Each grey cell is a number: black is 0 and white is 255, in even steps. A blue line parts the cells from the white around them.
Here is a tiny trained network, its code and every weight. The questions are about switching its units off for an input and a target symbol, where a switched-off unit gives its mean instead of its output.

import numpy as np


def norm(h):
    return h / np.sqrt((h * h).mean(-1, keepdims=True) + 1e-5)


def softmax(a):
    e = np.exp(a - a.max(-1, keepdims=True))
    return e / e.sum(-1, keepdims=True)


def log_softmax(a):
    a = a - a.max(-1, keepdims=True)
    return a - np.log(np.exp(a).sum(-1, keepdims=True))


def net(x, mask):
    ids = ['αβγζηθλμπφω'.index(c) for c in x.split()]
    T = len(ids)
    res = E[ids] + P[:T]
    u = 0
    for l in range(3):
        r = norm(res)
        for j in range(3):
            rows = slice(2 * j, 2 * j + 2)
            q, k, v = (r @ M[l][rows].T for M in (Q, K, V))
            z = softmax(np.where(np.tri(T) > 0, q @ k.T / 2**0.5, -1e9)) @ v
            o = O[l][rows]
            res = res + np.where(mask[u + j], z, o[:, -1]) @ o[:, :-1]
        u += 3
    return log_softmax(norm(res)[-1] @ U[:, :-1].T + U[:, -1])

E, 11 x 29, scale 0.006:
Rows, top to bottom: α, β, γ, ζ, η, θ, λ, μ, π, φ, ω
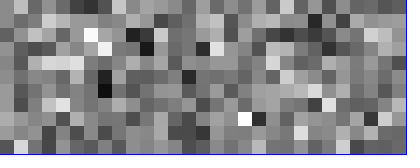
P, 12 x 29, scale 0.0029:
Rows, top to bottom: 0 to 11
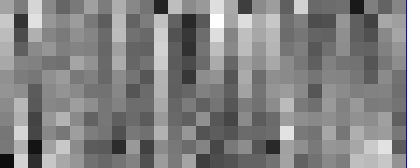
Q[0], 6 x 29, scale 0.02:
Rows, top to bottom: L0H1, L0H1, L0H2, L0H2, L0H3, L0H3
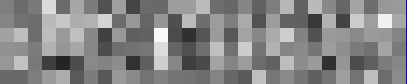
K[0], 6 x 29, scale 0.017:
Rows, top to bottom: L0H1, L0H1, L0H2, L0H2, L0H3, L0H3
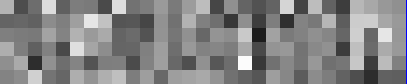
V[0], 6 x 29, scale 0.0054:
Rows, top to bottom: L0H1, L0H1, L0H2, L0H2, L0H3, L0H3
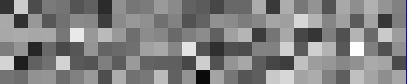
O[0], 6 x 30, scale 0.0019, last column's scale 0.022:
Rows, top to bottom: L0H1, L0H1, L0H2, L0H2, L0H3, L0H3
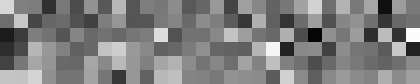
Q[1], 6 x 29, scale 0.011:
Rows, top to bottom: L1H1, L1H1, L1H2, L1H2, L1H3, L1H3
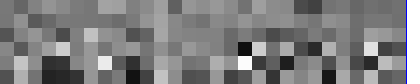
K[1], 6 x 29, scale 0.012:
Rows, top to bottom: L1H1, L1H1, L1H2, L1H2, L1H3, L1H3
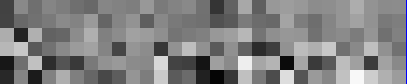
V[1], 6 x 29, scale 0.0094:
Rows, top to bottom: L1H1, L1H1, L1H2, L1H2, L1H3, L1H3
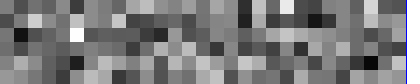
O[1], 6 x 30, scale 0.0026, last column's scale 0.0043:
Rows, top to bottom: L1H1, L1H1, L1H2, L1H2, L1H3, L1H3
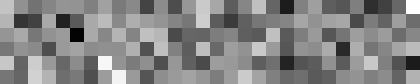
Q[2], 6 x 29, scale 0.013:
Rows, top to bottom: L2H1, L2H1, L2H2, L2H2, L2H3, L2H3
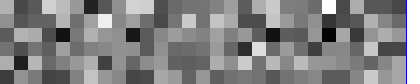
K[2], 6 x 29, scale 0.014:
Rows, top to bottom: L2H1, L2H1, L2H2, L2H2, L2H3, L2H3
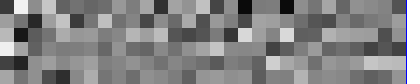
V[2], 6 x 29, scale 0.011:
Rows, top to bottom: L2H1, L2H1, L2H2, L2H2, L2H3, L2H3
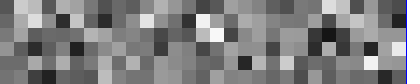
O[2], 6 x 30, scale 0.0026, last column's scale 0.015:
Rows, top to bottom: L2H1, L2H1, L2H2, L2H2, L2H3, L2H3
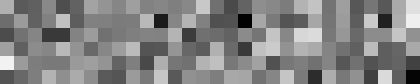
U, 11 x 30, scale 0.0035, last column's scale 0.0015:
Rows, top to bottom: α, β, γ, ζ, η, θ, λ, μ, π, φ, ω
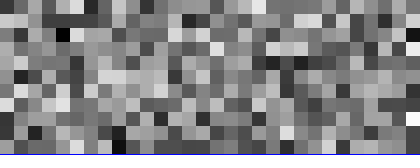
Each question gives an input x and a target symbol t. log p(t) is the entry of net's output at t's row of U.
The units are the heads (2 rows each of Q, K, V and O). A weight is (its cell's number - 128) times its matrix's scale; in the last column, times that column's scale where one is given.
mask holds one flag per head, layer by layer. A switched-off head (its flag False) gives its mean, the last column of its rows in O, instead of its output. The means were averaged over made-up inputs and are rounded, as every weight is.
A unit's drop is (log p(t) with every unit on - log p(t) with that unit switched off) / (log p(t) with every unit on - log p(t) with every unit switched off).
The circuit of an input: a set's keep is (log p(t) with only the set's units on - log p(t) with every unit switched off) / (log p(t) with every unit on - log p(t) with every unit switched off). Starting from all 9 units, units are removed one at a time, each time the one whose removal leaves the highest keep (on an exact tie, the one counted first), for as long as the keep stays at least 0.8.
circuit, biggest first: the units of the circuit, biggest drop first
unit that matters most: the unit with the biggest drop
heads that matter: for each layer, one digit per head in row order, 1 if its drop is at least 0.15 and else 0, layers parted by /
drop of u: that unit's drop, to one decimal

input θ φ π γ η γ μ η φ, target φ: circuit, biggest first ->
[L2H3; L0H1]
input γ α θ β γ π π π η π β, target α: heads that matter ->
010 / 101 / 000
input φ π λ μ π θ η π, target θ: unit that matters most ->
L1H1
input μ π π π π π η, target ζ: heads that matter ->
000 / 000 / 100
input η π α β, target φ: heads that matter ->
000 / 001 / 000
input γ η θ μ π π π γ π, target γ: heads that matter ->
010 / 010 / 000
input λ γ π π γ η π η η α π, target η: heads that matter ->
010 / 000 / 010
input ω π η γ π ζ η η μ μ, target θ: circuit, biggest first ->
[L0H2; L0H3; L2H1; L1H3]
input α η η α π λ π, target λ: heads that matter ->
110 / 010 / 000
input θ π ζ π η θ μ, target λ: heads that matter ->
100 / 010 / 110
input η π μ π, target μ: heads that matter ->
000 / 000 / 010
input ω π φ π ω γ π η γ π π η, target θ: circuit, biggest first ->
[L0H2; L2H1]
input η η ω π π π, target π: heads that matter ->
010 / 000 / 000
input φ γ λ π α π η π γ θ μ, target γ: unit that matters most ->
L0H2
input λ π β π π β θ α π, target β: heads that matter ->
000 / 000 / 011
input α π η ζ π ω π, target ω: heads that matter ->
110 / 001 / 000
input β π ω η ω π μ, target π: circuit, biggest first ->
[L1H2; L0H2]
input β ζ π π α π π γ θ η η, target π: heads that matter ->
010 / 010 / 100
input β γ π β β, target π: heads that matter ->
000 / 010 / 100
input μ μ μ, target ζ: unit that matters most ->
L2H1
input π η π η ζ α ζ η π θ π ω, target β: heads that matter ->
100 / 100 / 000
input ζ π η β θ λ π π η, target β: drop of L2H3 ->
0.3
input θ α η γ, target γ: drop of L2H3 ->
0.0
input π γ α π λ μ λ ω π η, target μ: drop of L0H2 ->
0.1
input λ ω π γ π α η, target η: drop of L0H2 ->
0.7
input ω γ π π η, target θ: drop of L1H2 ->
0.1
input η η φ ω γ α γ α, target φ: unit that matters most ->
L2H3
